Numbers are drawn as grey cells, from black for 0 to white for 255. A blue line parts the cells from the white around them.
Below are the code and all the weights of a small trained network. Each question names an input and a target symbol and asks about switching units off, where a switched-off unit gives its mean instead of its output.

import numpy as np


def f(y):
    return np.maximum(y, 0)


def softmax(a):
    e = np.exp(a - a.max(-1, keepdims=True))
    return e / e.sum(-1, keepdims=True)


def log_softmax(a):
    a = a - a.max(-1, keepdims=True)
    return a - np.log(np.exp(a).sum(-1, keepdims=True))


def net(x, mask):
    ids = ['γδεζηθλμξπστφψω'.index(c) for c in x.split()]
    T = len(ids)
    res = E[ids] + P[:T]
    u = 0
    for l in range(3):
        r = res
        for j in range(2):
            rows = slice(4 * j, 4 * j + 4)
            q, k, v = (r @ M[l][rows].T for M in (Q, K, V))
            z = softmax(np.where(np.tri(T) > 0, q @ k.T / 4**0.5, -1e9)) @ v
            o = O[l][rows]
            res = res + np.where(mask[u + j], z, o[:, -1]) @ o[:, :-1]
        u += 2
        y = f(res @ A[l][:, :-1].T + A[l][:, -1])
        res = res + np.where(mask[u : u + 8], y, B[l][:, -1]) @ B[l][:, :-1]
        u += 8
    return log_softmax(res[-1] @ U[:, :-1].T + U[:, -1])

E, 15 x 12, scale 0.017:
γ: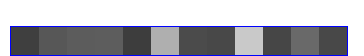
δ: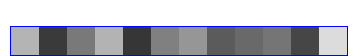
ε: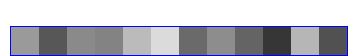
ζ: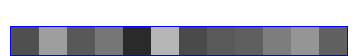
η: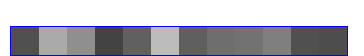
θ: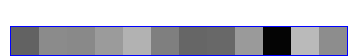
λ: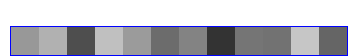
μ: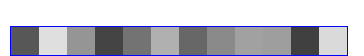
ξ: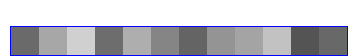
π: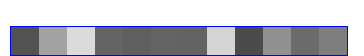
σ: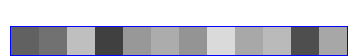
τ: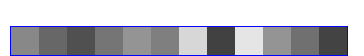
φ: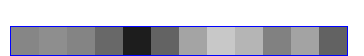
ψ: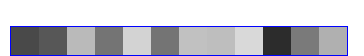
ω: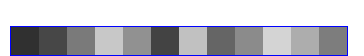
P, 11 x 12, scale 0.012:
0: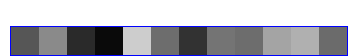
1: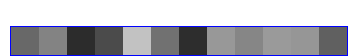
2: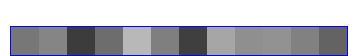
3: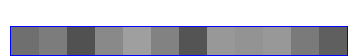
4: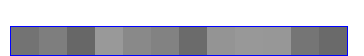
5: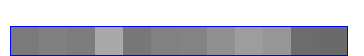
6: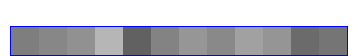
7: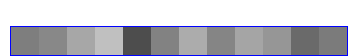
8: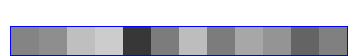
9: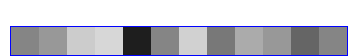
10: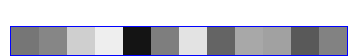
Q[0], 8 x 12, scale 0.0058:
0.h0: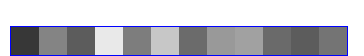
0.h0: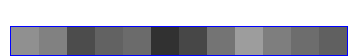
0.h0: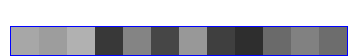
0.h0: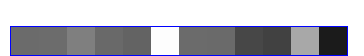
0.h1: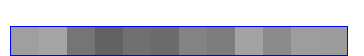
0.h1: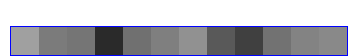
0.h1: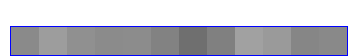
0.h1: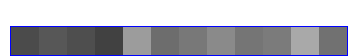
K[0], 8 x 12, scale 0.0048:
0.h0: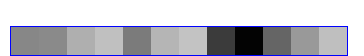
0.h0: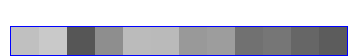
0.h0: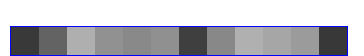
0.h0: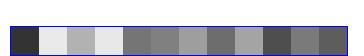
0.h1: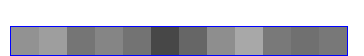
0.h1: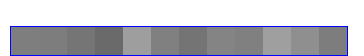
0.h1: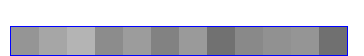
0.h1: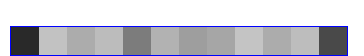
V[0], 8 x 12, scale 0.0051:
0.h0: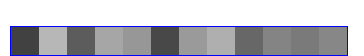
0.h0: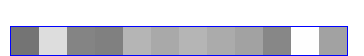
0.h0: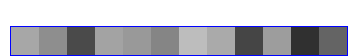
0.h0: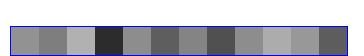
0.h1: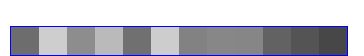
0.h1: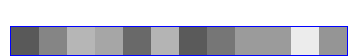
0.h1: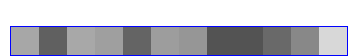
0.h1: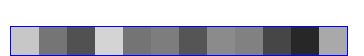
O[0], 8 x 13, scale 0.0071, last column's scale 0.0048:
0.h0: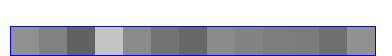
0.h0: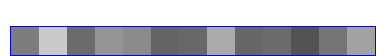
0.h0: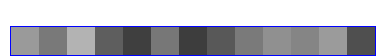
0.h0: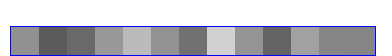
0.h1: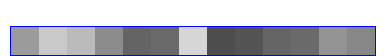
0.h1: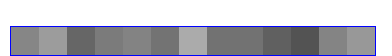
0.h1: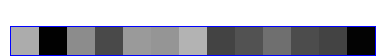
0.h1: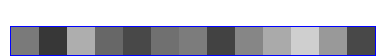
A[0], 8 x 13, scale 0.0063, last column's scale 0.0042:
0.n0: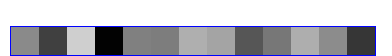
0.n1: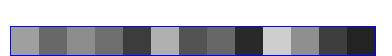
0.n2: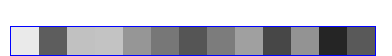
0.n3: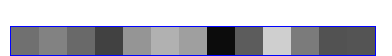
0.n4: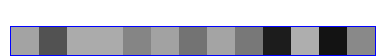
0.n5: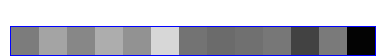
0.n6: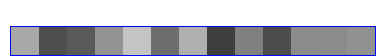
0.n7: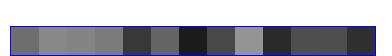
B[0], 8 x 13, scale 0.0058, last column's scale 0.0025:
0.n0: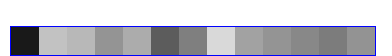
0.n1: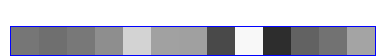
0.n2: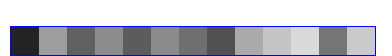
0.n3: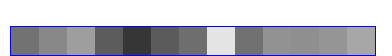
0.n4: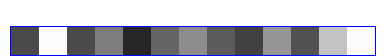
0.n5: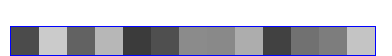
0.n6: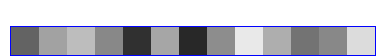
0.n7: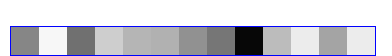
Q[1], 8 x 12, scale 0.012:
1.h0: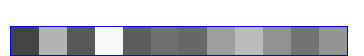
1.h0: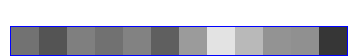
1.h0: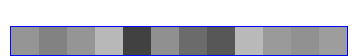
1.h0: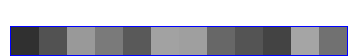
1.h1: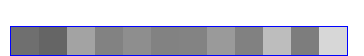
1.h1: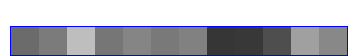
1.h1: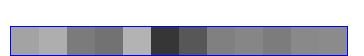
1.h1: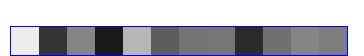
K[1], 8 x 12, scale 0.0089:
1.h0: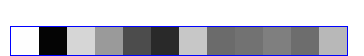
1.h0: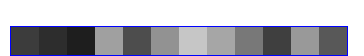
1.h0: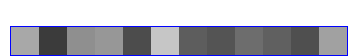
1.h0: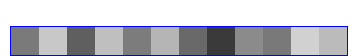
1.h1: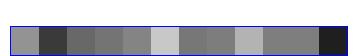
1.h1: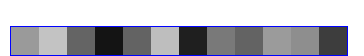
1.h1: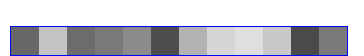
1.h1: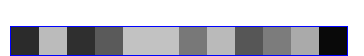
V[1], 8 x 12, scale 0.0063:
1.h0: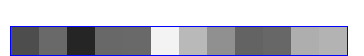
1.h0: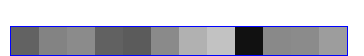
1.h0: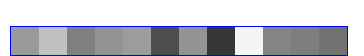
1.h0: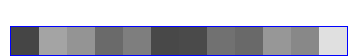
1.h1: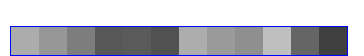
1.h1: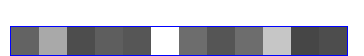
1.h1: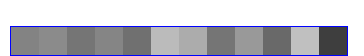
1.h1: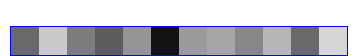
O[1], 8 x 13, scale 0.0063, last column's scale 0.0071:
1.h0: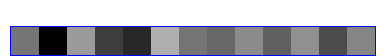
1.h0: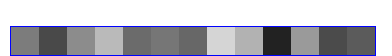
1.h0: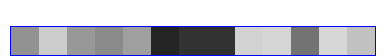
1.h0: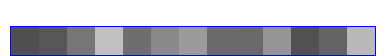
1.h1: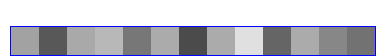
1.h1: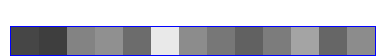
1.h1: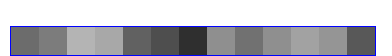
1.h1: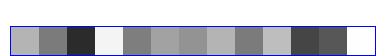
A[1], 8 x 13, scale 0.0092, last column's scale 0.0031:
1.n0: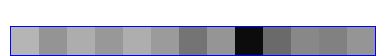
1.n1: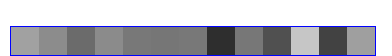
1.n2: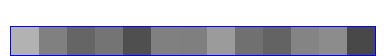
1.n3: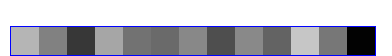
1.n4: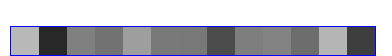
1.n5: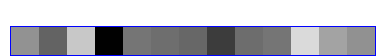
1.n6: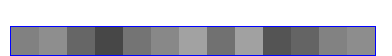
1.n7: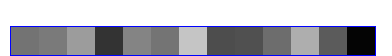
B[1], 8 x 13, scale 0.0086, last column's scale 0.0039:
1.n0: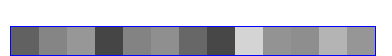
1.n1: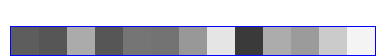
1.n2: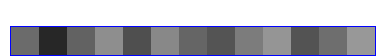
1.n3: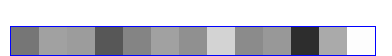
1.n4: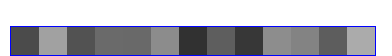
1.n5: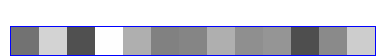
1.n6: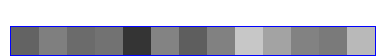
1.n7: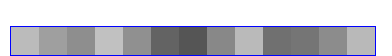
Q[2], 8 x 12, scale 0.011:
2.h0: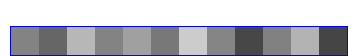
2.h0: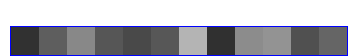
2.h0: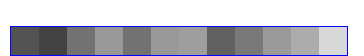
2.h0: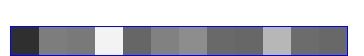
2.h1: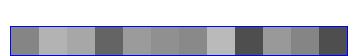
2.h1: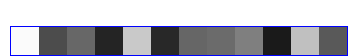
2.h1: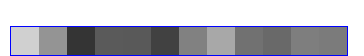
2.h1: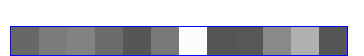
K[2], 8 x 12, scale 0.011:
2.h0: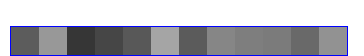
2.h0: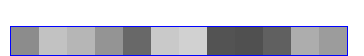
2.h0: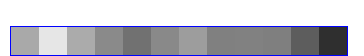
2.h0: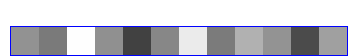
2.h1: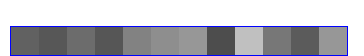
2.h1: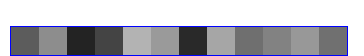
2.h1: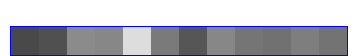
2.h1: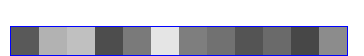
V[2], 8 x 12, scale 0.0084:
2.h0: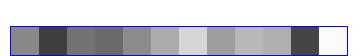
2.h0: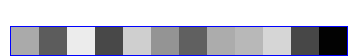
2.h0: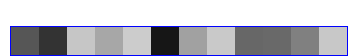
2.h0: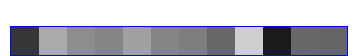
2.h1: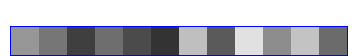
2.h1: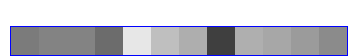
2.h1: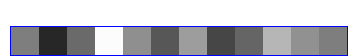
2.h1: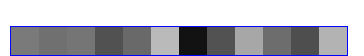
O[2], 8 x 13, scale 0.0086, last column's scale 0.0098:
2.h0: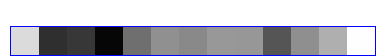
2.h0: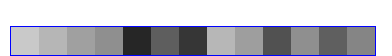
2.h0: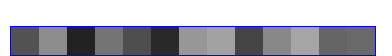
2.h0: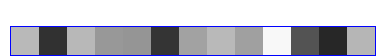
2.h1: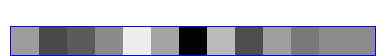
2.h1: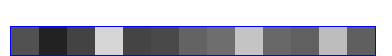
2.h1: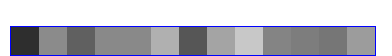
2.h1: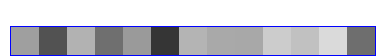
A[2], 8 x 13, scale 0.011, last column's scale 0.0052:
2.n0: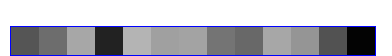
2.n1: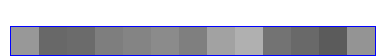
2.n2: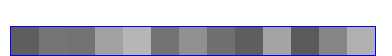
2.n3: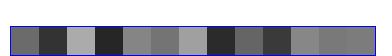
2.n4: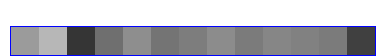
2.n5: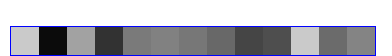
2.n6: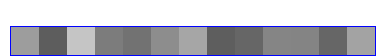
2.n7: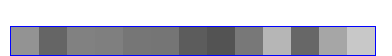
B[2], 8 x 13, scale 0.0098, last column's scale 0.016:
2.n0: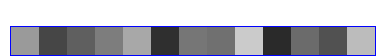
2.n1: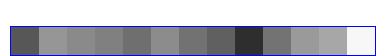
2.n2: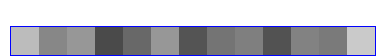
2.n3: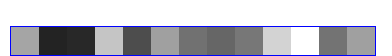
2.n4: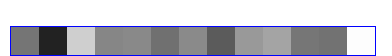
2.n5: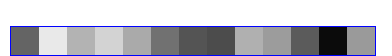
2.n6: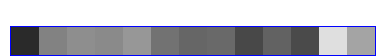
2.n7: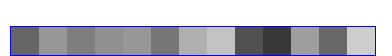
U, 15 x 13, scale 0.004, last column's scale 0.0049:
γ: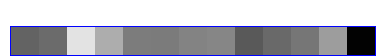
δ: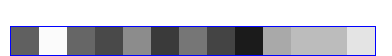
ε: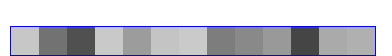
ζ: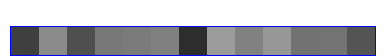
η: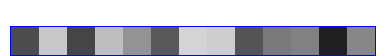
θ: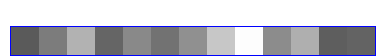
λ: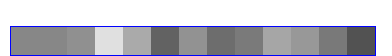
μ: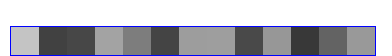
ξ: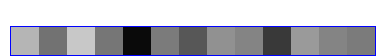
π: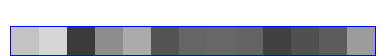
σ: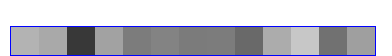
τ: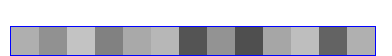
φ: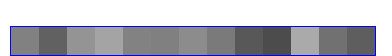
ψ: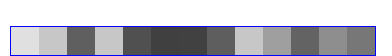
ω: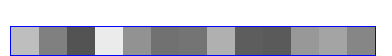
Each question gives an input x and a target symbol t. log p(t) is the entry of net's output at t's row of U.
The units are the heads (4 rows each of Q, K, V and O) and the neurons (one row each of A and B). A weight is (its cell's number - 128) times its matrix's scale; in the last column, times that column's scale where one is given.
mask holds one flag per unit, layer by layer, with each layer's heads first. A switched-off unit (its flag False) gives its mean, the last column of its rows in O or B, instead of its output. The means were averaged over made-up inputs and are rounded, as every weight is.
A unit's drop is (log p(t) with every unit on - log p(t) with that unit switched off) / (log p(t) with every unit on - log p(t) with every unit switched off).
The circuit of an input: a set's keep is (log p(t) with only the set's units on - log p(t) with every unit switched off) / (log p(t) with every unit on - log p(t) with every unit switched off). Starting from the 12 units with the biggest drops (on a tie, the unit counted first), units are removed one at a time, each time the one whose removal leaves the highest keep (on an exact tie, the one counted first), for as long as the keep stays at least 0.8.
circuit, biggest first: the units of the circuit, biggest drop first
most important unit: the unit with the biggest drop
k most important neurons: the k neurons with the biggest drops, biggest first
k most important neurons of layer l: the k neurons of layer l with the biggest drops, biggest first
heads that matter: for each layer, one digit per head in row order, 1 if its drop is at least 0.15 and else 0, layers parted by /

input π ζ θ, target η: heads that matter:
00 / 10 / 11
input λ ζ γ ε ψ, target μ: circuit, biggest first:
[2.h0]
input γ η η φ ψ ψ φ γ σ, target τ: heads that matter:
00 / 11 / 01
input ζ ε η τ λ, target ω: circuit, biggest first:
[2.h1; 2.n7; 1.h0; 1.n1]
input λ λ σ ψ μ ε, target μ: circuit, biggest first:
[2.h0; 1.h1]
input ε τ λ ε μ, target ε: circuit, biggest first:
[0.h1; 1.h1; 2.h0]
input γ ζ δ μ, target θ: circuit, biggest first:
[2.h1; 2.n1]
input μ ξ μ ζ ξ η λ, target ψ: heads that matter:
00 / 10 / 11
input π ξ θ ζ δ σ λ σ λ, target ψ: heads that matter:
10 / 11 / 11
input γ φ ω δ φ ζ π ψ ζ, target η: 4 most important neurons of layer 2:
[2.n5; 2.n7; 2.n4; 2.n2]
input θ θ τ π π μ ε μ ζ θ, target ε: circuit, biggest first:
[1.h1; 2.h0]
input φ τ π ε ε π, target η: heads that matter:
01 / 10 / 11
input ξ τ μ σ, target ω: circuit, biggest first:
[2.h1; 1.h0; 2.n7]
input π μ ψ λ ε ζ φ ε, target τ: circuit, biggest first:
[2.h1]
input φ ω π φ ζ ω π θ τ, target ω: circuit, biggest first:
[2.h1; 2.n7; 1.h0]
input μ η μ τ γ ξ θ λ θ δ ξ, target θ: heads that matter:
00 / 11 / 01
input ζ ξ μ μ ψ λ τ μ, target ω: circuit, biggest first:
[2.h1; 2.n7; 1.h0]
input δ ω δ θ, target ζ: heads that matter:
11 / 01 / 01
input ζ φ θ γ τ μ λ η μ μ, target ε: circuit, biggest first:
[2.h0; 1.h1]
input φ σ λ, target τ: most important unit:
1.n3
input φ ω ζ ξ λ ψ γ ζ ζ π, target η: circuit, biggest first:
[1.h0; 2.h0]
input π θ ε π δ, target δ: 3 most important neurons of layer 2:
[2.n6; 2.n4; 2.n0]
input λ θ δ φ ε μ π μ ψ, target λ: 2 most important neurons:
[2.n5; 1.n5]
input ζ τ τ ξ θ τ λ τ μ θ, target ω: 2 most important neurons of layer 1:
[1.n3; 1.n1]
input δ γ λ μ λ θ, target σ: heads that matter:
01 / 00 / 11
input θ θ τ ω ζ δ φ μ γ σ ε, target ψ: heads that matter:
00 / 01 / 10
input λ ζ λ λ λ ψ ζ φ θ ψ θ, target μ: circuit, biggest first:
[2.h0]
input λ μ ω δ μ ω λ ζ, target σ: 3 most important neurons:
[1.n1; 2.n3; 1.n3]
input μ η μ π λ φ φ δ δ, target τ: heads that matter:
11 / 01 / 01
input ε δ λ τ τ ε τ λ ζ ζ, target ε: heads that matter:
00 / 00 / 10
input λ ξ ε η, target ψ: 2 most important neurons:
[0.n7; 2.n7]
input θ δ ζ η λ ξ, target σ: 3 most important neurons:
[1.n1; 2.n3; 1.n3]
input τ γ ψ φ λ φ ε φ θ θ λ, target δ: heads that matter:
01 / 11 / 10
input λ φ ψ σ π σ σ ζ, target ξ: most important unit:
2.h0
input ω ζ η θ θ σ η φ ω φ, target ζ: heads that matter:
00 / 00 / 01
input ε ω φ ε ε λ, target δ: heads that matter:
01 / 01 / 10
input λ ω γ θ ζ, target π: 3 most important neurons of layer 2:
[2.n0; 2.n2; 2.n4]
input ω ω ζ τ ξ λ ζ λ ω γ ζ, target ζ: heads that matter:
00 / 00 / 01
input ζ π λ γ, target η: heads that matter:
10 / 10 / 01
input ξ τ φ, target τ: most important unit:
2.h1
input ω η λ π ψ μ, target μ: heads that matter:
00 / 00 / 10
